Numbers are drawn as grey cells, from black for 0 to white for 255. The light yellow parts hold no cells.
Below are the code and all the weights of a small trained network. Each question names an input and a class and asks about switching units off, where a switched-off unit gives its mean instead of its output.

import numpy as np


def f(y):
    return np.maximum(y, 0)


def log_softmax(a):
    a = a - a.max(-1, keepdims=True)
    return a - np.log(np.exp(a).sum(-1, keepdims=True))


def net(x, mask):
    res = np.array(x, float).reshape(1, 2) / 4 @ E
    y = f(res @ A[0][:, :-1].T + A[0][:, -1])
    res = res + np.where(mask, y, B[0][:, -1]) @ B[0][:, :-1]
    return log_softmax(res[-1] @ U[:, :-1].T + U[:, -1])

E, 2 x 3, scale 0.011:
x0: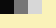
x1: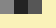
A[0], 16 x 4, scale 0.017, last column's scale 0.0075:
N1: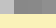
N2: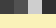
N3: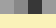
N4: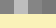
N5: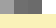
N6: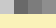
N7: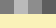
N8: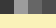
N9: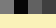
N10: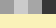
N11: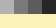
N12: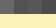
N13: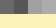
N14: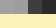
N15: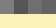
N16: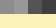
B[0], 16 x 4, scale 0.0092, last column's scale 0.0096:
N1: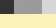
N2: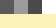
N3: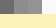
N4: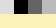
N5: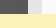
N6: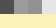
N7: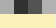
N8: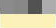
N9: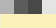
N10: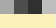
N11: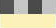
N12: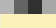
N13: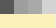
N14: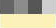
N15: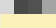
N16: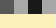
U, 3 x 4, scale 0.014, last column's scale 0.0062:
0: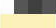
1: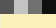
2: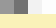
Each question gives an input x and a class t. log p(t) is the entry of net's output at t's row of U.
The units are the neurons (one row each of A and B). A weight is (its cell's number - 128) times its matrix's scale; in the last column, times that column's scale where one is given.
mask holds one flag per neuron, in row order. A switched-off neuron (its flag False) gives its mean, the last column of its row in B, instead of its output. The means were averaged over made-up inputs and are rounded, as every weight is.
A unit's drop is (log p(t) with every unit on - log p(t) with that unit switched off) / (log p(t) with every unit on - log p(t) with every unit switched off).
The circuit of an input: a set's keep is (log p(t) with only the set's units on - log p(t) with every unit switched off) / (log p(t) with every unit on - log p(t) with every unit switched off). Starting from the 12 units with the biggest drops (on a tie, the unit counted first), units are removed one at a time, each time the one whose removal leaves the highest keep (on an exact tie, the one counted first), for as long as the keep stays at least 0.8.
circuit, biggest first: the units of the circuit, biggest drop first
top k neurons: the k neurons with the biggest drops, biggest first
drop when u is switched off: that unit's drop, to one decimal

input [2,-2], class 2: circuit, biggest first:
(N11, N16)
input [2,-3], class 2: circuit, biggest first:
(N11)
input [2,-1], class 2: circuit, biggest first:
(N11, N16)
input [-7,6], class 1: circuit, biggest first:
(N6, N11)
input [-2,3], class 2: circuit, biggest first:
(N5, N10, N2)
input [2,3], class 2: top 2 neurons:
(N10, N4)
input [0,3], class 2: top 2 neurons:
(N10, N4)
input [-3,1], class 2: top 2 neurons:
(N2, N5)
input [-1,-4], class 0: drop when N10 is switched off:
0.2
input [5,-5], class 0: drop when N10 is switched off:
0.1
